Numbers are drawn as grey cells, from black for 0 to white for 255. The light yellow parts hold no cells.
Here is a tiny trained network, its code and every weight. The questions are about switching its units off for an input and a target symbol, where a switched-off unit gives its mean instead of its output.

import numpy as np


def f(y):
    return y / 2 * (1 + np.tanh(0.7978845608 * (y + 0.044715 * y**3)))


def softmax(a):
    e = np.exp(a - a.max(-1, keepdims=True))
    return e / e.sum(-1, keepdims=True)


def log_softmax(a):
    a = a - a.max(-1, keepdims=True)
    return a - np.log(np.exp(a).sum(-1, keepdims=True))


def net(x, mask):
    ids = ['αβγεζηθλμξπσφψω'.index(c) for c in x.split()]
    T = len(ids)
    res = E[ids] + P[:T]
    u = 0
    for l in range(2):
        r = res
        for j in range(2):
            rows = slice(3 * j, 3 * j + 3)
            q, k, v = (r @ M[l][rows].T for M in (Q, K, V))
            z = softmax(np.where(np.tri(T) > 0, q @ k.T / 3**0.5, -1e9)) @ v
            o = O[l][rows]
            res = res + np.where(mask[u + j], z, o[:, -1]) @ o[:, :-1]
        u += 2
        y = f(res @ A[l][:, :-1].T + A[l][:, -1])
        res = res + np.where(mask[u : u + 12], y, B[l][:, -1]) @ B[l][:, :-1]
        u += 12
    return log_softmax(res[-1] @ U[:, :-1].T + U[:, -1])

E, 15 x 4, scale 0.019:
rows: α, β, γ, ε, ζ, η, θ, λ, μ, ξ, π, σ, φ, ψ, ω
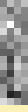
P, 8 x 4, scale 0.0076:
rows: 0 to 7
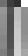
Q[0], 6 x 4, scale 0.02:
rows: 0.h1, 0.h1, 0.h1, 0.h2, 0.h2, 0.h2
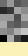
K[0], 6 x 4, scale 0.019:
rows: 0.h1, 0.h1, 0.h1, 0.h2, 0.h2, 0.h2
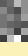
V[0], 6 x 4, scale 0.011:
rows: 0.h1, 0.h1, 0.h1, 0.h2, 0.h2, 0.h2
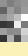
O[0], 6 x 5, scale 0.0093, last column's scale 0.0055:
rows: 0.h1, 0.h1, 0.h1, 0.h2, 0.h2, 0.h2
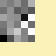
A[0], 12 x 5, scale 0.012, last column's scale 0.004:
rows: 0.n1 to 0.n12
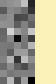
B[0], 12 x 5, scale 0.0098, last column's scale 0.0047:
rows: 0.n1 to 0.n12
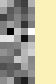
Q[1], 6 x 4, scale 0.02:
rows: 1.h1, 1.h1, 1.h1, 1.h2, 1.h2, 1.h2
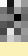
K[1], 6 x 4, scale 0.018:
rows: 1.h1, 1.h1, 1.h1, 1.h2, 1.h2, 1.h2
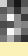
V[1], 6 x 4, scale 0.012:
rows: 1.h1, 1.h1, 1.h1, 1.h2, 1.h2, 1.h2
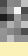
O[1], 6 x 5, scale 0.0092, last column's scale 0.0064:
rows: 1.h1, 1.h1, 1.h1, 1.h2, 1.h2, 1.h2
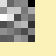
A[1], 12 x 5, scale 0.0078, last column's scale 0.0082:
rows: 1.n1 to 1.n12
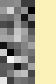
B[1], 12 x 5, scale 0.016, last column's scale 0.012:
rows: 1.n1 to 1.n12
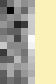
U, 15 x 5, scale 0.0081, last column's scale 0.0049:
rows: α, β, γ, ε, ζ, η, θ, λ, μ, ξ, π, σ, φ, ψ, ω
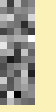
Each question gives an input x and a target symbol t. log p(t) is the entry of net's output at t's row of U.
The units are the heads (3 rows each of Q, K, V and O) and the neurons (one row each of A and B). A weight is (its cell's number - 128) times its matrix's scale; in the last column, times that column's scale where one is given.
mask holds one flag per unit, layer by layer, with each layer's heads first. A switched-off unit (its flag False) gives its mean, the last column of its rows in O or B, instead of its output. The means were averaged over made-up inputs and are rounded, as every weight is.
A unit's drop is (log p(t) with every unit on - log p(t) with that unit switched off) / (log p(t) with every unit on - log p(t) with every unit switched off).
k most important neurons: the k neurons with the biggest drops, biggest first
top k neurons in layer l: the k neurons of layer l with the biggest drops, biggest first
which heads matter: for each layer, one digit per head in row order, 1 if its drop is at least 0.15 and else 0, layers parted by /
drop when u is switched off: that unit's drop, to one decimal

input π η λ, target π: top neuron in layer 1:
(1.n11)
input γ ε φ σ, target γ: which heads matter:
11 / 11
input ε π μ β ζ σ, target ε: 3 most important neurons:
(1.n2, 0.n10, 0.n3)
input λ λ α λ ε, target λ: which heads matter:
01 / 11
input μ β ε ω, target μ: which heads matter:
01 / 10
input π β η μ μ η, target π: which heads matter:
01 / 11
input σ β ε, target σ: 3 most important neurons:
(0.n5, 1.n2, 1.n6)
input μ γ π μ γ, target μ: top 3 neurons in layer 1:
(1.n4, 1.n10, 1.n5)
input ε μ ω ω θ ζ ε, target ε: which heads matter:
11 / 11
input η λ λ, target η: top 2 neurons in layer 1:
(1.n4, 1.n9)
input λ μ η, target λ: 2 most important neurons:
(1.n6, 0.n5)
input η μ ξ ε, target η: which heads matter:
11 / 10
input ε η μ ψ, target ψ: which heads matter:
00 / 01
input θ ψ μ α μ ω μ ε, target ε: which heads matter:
11 / 10
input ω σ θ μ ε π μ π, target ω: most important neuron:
(0.n3)
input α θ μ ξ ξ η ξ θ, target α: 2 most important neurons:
(1.n2, 1.n9)
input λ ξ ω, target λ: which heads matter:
01 / 11
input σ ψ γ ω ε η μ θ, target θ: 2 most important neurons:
(1.n7, 0.n6)
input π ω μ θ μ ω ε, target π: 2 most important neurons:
(0.n5, 1.n5)
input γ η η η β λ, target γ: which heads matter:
01 / 10
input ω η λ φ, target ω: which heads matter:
11 / 11
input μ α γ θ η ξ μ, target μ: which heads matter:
01 / 11
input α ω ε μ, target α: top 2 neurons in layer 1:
(1.n2, 1.n9)
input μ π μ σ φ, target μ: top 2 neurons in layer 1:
(1.n4, 1.n10)
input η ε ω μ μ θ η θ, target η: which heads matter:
11 / 10
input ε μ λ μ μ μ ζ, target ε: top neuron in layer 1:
(1.n2)
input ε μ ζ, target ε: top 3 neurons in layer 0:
(0.n10, 0.n3, 0.n5)
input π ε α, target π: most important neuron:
(0.n5)
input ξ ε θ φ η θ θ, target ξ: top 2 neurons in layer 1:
(1.n9, 1.n11)
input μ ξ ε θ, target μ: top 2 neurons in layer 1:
(1.n4, 1.n10)
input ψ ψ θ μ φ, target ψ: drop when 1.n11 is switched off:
-0.1
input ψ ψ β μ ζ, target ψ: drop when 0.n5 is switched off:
-0.1
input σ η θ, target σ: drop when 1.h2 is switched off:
0.2
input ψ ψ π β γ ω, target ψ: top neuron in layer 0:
(0.n9)
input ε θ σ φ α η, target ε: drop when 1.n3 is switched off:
-0.1
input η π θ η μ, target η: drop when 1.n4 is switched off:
0.3
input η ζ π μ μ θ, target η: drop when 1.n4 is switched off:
0.2
